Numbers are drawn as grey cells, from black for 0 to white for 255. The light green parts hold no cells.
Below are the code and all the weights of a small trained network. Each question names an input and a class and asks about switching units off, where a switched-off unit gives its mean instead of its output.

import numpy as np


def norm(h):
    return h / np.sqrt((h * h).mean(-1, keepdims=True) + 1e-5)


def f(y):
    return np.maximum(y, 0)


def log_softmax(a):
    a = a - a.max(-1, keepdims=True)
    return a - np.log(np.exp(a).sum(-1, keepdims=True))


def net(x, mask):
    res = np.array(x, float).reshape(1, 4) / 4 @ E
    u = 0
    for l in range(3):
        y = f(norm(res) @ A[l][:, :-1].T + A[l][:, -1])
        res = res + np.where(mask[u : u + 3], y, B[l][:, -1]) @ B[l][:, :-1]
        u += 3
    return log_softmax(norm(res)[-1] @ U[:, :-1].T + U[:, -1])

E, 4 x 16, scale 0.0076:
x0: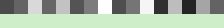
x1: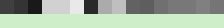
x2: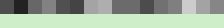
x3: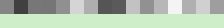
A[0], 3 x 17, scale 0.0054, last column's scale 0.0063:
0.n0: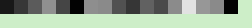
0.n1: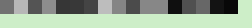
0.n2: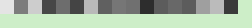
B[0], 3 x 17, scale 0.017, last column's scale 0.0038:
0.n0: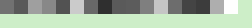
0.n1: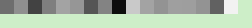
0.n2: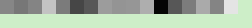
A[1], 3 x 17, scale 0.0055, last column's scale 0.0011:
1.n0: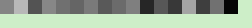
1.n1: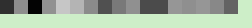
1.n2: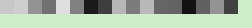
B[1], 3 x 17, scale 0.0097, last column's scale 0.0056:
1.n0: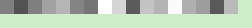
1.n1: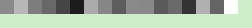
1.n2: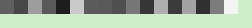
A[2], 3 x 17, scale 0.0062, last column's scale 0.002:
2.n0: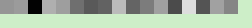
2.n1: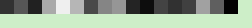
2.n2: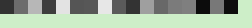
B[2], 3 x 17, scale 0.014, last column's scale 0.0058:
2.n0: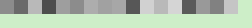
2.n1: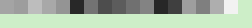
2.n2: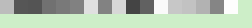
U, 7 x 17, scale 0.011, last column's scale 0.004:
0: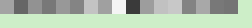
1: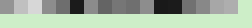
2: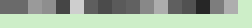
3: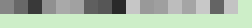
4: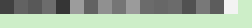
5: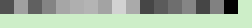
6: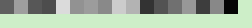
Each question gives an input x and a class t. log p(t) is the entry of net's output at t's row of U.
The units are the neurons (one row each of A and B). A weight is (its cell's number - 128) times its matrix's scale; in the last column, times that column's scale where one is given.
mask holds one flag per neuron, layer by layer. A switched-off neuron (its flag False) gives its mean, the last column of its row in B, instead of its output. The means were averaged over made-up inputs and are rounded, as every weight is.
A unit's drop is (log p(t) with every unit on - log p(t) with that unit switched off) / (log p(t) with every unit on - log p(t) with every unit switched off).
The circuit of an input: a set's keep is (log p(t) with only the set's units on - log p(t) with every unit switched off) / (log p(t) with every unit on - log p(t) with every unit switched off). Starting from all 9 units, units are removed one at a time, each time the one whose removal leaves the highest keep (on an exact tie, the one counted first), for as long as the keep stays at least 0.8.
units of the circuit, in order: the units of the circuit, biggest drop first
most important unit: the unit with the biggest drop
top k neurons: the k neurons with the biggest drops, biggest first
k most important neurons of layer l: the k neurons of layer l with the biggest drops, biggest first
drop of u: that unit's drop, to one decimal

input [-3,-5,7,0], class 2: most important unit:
0.n0
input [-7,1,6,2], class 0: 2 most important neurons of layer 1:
[1.n2; 1.n0]
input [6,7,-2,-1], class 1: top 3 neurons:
[2.n1; 1.n0; 2.n0]
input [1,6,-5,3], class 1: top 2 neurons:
[2.n1; 0.n0]
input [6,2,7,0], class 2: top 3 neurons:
[0.n0; 1.n0; 2.n0]
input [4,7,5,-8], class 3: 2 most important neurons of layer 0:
[0.n1; 0.n2]
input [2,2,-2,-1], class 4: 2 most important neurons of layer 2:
[2.n0; 2.n1]
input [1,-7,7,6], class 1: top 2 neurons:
[0.n2; 2.n2]
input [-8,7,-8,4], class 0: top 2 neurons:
[2.n0; 0.n0]
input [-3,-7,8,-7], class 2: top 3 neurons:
[0.n0; 2.n1; 1.n1]
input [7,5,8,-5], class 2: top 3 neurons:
[0.n0; 1.n0; 2.n0]
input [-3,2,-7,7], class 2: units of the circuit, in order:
[0.n1; 1.n2]
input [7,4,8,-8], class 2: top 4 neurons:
[0.n0; 0.n1; 1.n0; 2.n0]
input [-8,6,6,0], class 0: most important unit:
2.n0
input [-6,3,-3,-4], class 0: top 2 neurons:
[1.n0; 2.n0]
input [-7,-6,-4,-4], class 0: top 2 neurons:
[1.n0; 2.n0]
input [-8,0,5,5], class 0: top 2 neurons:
[2.n0; 0.n1]
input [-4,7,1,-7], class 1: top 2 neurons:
[2.n1; 1.n1]
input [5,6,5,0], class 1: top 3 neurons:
[2.n1; 1.n0; 2.n0]
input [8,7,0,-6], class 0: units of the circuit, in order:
[2.n2]
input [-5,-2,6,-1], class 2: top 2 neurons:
[0.n0; 2.n2]
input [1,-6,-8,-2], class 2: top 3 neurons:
[1.n2; 2.n1; 1.n1]
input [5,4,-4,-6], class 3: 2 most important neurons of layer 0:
[0.n1; 0.n0]
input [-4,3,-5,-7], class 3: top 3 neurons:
[0.n1; 0.n0; 1.n0]
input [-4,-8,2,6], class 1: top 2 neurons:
[0.n2; 2.n2]
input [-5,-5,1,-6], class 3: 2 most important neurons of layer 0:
[0.n1; 0.n2]
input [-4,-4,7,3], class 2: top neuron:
[0.n0]
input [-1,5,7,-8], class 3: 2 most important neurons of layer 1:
[1.n2; 1.n0]
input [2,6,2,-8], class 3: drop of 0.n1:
1.1
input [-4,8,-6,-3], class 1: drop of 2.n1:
1.2
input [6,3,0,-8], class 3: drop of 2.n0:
0.0
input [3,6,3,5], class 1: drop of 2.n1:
0.1
